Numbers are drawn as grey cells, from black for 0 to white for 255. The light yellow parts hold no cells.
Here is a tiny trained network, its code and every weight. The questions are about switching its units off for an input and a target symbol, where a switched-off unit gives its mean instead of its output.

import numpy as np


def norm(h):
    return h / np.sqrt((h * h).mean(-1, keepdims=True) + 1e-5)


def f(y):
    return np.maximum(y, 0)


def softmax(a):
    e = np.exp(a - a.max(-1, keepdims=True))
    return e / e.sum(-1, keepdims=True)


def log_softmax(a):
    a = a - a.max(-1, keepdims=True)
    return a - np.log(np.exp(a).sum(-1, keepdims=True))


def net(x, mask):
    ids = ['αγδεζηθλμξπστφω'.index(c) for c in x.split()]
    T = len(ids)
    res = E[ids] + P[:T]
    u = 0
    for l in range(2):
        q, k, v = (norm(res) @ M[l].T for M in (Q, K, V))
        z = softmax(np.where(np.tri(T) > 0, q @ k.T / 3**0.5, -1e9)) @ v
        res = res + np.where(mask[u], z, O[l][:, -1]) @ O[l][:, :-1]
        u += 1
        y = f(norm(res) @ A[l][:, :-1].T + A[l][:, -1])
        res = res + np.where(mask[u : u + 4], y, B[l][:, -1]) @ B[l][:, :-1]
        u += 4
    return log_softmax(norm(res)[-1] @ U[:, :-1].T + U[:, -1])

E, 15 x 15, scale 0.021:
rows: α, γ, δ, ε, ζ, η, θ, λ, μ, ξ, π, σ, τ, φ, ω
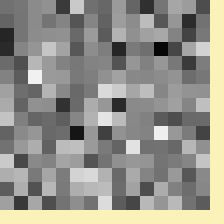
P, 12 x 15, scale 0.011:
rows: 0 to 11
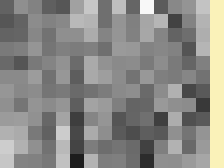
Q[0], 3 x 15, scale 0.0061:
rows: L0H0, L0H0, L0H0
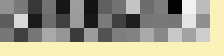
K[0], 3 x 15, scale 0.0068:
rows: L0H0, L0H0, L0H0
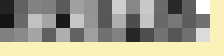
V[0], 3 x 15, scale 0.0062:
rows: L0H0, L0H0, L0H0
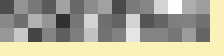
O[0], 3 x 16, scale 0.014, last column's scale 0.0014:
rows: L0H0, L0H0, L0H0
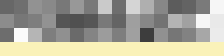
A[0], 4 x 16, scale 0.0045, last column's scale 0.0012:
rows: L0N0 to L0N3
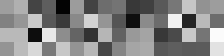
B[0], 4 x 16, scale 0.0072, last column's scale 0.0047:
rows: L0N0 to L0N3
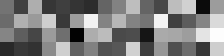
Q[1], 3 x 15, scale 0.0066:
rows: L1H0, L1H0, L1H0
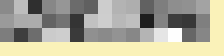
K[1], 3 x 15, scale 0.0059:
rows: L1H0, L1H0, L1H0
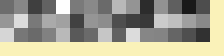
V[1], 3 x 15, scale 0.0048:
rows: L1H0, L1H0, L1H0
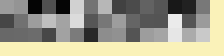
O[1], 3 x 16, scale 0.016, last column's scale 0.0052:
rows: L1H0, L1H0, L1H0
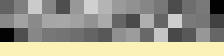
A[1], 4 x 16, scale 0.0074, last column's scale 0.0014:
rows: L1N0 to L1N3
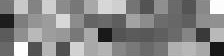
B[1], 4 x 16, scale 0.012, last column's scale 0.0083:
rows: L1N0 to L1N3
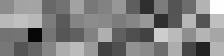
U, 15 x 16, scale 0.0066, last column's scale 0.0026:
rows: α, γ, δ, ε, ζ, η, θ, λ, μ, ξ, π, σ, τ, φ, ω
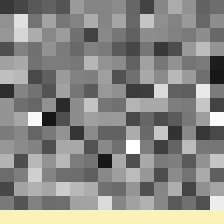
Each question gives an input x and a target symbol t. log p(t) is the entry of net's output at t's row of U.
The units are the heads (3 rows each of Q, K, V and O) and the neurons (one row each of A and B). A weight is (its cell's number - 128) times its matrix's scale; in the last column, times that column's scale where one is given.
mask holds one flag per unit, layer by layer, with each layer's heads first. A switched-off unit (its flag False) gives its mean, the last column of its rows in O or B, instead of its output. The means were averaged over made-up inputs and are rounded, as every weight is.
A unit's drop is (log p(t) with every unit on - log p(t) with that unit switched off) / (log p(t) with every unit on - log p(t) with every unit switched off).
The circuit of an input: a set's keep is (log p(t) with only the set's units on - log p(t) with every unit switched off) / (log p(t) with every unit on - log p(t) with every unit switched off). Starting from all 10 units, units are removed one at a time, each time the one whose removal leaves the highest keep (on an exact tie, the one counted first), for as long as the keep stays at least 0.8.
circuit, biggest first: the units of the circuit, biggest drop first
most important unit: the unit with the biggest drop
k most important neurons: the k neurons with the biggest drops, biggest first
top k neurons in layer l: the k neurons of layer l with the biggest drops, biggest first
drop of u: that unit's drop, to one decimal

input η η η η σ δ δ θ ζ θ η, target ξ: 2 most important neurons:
(L0N3, L1N1)
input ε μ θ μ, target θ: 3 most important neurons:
(L0N0, L0N2, L1N1)
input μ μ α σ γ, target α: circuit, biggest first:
(L0H0, L1N2)
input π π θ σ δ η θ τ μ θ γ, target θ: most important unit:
L1N2
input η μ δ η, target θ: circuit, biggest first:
(L0H0, L1N2, L1N1)
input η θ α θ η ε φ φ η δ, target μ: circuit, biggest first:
(L1N0, L1H0)
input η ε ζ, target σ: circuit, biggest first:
(L0H0, L0N2)
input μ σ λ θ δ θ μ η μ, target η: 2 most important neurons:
(L0N0, L1N0)
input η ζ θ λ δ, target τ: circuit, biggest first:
(L0H0, L1N1)
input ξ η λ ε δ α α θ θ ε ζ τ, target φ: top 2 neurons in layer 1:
(L1N3, L1N1)
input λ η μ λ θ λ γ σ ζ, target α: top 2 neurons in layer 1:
(L1N2, L1N0)
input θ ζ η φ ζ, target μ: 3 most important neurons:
(L1N0, L1N1, L0N2)
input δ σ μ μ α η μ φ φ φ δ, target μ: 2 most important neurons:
(L1N1, L1N0)
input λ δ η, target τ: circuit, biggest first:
(L0H0, L0N2)
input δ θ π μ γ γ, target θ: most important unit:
L0H0
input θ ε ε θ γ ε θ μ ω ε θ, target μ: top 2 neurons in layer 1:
(L1N0, L1N2)
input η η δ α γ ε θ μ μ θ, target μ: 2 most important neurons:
(L1N0, L0N3)
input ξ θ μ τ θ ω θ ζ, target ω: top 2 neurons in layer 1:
(L1N1, L1N0)
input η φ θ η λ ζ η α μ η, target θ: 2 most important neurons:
(L1N2, L0N1)
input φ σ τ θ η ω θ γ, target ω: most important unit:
L0H0
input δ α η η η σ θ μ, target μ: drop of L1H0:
0.3
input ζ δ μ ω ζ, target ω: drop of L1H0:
0.1
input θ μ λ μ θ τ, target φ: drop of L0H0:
0.3
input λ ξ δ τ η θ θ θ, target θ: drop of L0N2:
0.2
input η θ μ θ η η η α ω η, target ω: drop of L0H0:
0.9
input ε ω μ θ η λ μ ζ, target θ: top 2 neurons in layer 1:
(L1N2, L1N1)
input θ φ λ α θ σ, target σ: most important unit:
L0H0
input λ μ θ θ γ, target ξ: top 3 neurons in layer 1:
(L1N1, L1N0, L1N2)
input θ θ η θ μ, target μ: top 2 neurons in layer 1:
(L1N0, L1N2)
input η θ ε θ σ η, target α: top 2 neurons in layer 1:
(L1N2, L1N0)
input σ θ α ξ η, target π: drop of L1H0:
0.2
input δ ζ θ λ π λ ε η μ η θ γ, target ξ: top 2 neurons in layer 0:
(L0N3, L0N2)
